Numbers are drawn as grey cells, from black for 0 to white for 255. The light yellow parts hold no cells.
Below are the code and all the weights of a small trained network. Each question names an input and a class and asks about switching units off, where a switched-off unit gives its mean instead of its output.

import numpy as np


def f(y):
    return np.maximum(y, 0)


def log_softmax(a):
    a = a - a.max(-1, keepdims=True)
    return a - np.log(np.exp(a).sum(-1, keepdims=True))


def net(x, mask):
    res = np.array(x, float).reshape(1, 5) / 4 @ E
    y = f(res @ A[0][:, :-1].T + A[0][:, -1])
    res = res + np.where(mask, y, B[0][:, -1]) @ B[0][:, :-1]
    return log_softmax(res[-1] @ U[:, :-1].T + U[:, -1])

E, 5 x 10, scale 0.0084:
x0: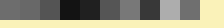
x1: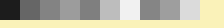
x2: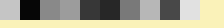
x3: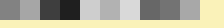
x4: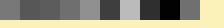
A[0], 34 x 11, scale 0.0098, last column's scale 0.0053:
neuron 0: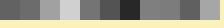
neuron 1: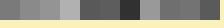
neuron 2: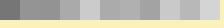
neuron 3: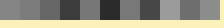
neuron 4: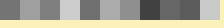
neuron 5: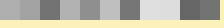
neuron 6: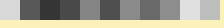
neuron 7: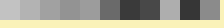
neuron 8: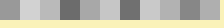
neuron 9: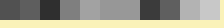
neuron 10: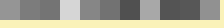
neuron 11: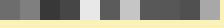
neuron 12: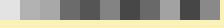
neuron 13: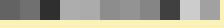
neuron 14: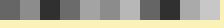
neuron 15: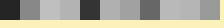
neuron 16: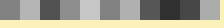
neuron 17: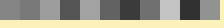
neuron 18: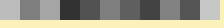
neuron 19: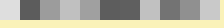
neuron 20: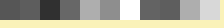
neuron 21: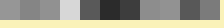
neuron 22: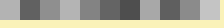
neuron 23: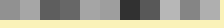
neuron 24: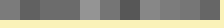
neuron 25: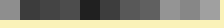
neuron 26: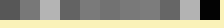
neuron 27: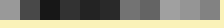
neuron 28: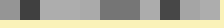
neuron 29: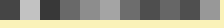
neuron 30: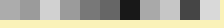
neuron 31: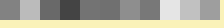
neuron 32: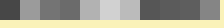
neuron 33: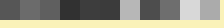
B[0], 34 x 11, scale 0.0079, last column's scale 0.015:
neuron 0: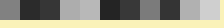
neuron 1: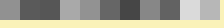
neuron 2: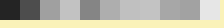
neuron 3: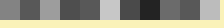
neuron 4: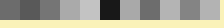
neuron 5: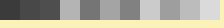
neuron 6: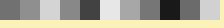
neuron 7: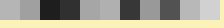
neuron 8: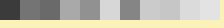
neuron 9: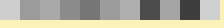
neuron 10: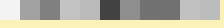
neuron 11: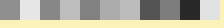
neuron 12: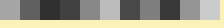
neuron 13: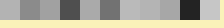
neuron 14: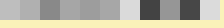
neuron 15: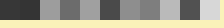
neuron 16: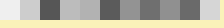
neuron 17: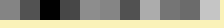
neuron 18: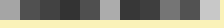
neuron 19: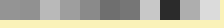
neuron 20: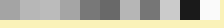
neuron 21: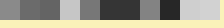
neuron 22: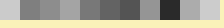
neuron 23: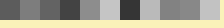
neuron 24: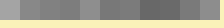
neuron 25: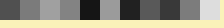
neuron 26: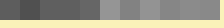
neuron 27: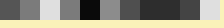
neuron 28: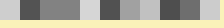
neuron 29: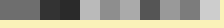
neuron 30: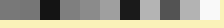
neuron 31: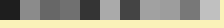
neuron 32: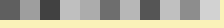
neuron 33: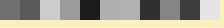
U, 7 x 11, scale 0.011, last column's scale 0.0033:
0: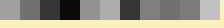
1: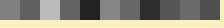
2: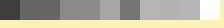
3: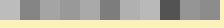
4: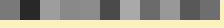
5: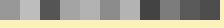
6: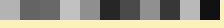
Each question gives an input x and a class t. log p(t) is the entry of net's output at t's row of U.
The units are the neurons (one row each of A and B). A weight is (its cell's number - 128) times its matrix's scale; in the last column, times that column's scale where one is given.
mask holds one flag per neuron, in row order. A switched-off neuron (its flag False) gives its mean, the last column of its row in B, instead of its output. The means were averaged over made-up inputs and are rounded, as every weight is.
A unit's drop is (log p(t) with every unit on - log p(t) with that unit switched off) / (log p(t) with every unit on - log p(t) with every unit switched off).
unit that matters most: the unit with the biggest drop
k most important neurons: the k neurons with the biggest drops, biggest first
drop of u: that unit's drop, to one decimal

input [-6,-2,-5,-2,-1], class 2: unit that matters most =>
neuron 8
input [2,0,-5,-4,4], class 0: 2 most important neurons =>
[neuron 20; neuron 14]
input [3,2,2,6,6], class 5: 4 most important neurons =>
[neuron 14; neuron 11; neuron 20; neuron 16]
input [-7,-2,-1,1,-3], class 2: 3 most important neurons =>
[neuron 8; neuron 2; neuron 5]
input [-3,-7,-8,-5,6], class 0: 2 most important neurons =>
[neuron 7; neuron 29]
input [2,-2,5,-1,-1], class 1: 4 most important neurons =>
[neuron 27; neuron 25; neuron 6; neuron 16]
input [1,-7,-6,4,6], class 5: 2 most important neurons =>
[neuron 11; neuron 16]
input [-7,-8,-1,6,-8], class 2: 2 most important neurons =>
[neuron 8; neuron 5]
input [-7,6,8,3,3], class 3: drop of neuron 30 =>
0.0
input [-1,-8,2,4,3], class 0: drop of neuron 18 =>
0.1
